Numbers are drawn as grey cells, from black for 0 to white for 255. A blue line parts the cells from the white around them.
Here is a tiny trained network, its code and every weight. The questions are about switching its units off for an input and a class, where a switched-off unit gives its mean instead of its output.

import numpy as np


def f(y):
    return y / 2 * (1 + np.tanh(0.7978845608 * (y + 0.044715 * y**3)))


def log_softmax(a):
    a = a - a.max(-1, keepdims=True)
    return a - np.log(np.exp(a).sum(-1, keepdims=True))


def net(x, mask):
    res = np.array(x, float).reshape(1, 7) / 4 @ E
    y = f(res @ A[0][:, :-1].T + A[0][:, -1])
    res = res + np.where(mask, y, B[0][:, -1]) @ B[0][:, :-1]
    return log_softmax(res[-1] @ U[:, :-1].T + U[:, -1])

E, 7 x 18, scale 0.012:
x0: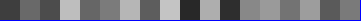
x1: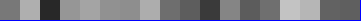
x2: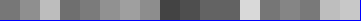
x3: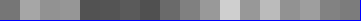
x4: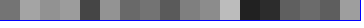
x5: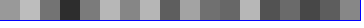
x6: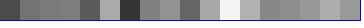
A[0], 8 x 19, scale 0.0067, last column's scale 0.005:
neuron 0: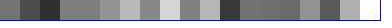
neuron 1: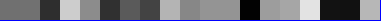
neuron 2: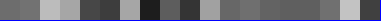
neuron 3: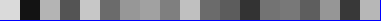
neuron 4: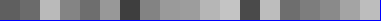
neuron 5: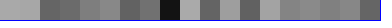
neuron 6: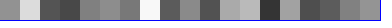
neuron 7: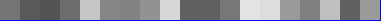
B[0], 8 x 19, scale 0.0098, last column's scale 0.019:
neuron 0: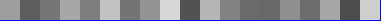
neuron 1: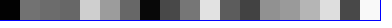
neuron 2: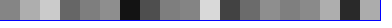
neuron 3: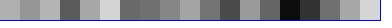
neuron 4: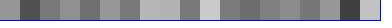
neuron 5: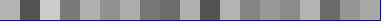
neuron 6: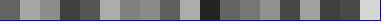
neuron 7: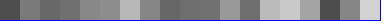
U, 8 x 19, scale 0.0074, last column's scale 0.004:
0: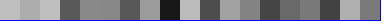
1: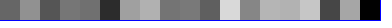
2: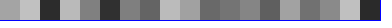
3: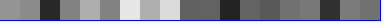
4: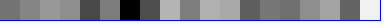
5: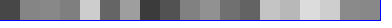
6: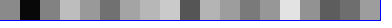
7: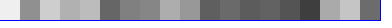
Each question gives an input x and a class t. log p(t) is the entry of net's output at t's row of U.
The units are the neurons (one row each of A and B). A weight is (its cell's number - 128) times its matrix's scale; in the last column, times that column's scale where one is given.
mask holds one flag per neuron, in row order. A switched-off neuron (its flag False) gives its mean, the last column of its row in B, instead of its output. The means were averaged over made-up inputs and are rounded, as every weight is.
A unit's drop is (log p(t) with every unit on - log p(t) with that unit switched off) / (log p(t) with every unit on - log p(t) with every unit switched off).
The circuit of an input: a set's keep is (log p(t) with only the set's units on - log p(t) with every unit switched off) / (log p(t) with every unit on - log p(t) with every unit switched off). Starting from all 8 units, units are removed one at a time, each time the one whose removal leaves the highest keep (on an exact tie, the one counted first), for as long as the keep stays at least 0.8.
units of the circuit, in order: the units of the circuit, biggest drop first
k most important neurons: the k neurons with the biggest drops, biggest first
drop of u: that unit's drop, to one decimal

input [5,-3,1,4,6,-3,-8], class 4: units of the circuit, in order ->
[neuron 2]
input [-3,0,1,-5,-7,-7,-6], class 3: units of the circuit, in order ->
[neuron 7; neuron 3]
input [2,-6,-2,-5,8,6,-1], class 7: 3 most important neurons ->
[neuron 1; neuron 7; neuron 4]
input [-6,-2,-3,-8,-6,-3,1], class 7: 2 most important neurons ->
[neuron 3; neuron 6]
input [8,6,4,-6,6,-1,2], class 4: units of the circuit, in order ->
[neuron 7; neuron 2]
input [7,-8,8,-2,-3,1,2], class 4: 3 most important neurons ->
[neuron 2; neuron 1; neuron 0]
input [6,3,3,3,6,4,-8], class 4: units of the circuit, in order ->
[neuron 2; neuron 7]
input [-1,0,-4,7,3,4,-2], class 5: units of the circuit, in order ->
[neuron 3; neuron 0]
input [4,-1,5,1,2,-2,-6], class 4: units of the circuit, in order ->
[neuron 2; neuron 1]
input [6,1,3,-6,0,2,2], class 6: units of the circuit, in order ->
[neuron 3; neuron 0]
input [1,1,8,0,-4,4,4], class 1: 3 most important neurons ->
[neuron 1; neuron 3; neuron 7]
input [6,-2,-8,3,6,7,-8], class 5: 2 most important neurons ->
[neuron 1; neuron 4]
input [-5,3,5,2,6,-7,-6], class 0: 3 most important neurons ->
[neuron 1; neuron 0; neuron 7]
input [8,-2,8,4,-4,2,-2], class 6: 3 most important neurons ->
[neuron 1; neuron 0; neuron 6]
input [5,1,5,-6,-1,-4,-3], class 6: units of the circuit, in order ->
[neuron 0]
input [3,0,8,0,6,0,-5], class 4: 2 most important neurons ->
[neuron 2; neuron 1]
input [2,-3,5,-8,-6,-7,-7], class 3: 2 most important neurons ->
[neuron 7; neuron 3]
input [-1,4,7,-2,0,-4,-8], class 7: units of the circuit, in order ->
[neuron 1; neuron 7]
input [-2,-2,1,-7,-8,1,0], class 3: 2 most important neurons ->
[neuron 7; neuron 1]
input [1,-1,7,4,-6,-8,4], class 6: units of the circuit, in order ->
[neuron 1]
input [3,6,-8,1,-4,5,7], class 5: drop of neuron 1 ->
0.2
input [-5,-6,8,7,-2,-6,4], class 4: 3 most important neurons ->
[neuron 2; neuron 1; neuron 4]
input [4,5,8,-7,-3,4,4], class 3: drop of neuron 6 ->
0.0
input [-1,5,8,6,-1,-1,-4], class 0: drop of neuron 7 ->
0.1
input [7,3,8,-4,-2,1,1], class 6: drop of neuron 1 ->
0.3
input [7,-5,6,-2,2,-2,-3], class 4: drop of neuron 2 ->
0.6
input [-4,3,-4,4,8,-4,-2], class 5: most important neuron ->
[neuron 1]
